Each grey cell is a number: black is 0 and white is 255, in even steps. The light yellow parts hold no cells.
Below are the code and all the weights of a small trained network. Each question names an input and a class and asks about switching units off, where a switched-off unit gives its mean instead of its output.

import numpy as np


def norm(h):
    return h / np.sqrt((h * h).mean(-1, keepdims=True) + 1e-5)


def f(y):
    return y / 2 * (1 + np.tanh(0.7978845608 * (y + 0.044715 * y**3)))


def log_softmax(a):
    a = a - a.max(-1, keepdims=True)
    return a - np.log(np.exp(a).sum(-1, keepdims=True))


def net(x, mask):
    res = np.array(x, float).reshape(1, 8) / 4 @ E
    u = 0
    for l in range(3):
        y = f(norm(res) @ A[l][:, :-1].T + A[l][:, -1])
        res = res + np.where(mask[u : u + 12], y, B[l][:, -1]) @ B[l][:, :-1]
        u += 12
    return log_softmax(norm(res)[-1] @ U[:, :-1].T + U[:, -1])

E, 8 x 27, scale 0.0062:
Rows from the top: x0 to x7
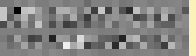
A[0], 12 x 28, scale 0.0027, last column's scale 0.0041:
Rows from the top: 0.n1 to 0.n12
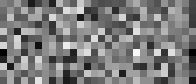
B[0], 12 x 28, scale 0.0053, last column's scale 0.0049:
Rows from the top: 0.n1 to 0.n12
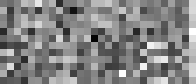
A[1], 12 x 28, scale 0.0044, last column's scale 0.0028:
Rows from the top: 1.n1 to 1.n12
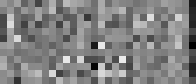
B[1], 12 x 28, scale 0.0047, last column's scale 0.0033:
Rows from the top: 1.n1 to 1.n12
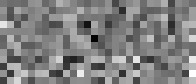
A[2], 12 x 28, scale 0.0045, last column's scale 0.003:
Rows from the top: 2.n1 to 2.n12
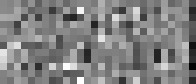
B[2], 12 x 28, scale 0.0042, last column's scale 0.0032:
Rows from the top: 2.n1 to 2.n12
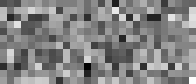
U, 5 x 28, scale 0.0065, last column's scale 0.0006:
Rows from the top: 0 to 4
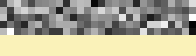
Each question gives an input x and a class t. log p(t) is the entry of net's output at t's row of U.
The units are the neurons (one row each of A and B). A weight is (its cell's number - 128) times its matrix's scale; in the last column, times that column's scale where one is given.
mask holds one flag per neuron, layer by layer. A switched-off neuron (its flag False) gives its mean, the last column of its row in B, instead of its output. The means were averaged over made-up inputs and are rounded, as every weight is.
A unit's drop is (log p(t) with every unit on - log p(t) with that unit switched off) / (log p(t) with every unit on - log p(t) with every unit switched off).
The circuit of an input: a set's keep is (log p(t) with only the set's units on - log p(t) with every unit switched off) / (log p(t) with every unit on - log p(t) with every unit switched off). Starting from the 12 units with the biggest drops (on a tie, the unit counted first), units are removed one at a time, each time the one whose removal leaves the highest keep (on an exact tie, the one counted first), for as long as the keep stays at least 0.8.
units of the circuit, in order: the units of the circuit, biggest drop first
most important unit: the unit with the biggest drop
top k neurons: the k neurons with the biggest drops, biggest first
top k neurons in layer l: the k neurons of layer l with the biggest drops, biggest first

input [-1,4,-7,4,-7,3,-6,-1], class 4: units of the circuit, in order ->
(0.n8)
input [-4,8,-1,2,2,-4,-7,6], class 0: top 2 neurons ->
(1.n10 0.n2)
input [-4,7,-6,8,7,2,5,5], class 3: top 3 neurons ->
(0.n9 0.n12 0.n6)
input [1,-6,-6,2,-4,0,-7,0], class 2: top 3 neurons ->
(0.n5 2.n3 0.n11)
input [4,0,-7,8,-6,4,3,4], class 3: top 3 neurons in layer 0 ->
(0.n12 0.n9 0.n10)
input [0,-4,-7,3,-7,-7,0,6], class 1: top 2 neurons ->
(0.n3 1.n11)
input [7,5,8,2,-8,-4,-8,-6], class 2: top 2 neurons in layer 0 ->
(0.n11 0.n8)
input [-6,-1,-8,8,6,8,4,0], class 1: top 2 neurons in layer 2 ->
(2.n2 2.n12)
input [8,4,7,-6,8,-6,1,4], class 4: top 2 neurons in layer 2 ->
(2.n8 2.n9)
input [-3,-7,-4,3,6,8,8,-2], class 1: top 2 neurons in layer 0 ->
(0.n5 0.n1)
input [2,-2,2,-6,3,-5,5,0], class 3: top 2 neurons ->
(0.n7 0.n1)
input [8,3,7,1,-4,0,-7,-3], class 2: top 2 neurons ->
(2.n3 0.n11)
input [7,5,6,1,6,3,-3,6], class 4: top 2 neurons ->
(0.n10 0.n6)
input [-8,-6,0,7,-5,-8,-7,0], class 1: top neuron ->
(1.n11)
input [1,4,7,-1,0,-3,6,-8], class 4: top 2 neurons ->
(0.n10 0.n11)
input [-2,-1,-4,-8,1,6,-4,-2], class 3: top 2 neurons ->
(0.n7 2.n10)
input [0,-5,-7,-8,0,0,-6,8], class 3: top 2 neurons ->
(0.n7 2.n10)
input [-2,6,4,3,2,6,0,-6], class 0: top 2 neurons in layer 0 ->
(0.n5 0.n3)
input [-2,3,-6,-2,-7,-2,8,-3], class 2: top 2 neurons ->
(1.n9 0.n2)
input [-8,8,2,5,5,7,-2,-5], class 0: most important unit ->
1.n10
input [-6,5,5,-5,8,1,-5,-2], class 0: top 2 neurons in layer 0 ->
(0.n2 0.n5)
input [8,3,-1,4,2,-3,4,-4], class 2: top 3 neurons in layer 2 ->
(2.n10 2.n12 2.n2)
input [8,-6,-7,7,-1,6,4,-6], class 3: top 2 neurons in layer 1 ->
(1.n11 1.n3)
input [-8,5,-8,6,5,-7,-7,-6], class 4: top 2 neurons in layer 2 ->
(2.n12 2.n2)
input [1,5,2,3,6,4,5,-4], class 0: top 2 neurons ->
(0.n5 0.n11)
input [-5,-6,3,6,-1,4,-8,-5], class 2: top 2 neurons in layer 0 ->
(0.n5 0.n11)
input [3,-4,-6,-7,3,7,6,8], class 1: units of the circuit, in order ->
(2.n2)
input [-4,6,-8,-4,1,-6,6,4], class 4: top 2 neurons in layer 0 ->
(0.n6 0.n8)
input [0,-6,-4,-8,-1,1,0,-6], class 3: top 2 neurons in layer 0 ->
(0.n7 0.n5)
